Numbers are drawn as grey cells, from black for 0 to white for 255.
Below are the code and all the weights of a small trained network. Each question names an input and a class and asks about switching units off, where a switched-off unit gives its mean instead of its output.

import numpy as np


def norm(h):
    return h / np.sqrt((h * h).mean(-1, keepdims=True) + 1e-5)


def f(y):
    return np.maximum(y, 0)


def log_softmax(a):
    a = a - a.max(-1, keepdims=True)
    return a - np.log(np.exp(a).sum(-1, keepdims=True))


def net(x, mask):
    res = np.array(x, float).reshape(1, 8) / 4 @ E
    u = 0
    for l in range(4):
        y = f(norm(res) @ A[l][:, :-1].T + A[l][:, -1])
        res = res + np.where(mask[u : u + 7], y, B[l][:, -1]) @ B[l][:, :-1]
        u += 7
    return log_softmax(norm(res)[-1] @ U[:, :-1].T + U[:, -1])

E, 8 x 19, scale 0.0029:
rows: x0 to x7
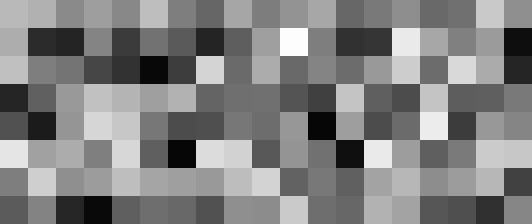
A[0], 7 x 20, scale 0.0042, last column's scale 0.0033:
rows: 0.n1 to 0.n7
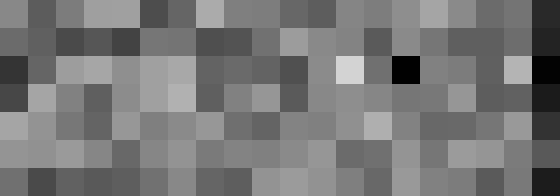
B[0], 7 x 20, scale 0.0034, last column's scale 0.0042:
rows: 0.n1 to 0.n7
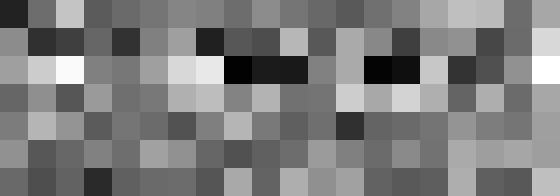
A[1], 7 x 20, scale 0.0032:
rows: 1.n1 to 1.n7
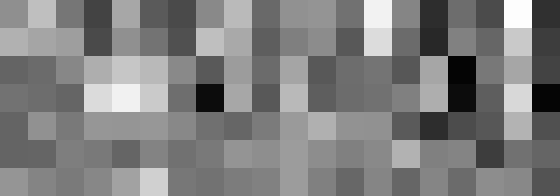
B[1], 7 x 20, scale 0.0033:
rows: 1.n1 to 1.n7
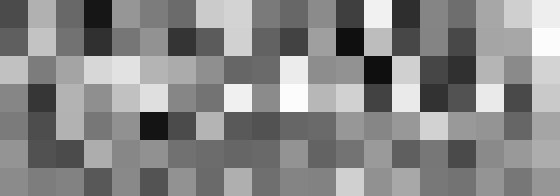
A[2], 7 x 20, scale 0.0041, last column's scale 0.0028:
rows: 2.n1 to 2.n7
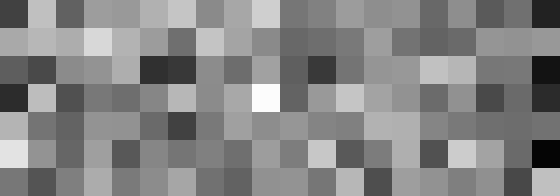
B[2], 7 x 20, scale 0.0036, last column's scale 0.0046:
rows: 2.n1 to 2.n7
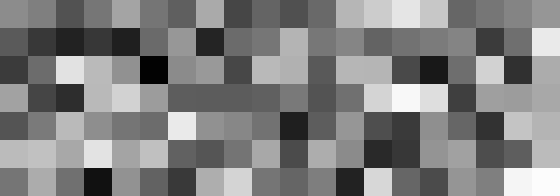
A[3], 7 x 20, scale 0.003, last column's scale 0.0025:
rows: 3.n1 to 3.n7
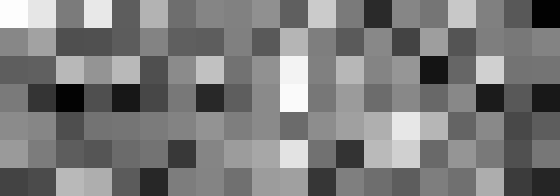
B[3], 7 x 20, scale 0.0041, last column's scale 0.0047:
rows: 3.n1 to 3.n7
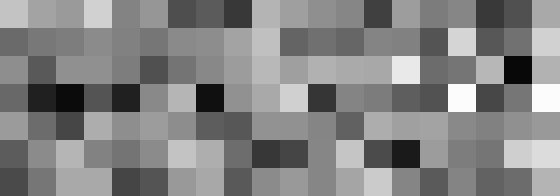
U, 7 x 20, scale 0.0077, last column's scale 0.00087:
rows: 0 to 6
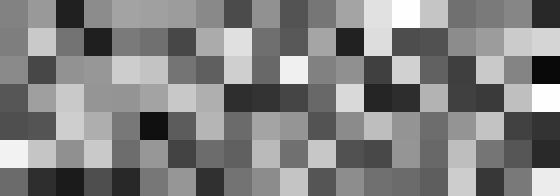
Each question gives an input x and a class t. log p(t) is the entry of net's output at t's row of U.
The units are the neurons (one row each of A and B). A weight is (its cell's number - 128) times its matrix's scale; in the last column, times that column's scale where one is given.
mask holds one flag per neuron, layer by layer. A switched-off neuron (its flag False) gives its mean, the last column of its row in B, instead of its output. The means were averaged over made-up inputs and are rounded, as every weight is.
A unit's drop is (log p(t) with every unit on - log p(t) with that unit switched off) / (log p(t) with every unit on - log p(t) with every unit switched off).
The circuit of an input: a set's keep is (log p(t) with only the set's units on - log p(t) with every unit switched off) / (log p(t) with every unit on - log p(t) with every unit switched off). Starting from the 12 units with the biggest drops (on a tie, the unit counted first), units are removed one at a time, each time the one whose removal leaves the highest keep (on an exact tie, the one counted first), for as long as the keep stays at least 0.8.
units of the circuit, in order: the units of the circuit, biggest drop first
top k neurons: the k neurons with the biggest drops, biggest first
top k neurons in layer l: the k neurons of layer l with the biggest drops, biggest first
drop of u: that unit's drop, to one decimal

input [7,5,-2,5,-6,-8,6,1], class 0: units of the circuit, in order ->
2.n4, 2.n1
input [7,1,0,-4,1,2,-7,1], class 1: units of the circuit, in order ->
2.n2, 3.n4
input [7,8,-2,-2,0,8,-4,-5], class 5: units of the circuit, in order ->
2.n6, 3.n1
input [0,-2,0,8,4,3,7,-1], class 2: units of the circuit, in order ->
1.n3, 1.n4
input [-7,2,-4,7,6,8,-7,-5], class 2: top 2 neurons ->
1.n4, 1.n3
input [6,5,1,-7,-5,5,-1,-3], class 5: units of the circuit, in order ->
2.n6
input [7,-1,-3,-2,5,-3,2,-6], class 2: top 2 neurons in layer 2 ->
2.n5, 2.n6
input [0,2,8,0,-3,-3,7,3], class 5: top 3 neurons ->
2.n6, 3.n1, 2.n2
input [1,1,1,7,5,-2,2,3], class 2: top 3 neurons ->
1.n3, 1.n4, 3.n6
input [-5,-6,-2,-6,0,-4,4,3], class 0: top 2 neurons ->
0.n4, 2.n4
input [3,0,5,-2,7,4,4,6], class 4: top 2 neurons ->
2.n3, 2.n7
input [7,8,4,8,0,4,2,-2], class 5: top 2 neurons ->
2.n6, 3.n1
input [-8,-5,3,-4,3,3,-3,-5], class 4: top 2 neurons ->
2.n3, 0.n1
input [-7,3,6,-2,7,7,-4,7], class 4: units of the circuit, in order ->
2.n3
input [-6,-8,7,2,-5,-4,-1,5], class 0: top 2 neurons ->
2.n4, 0.n4
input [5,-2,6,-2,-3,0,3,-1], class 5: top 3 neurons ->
2.n6, 3.n1, 2.n7
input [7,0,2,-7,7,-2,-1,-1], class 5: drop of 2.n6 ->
0.5
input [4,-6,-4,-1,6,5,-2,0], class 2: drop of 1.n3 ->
0.2
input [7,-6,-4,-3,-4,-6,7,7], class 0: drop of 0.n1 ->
0.0
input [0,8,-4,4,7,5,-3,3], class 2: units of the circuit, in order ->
1.n4
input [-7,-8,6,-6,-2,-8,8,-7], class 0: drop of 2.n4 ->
0.1
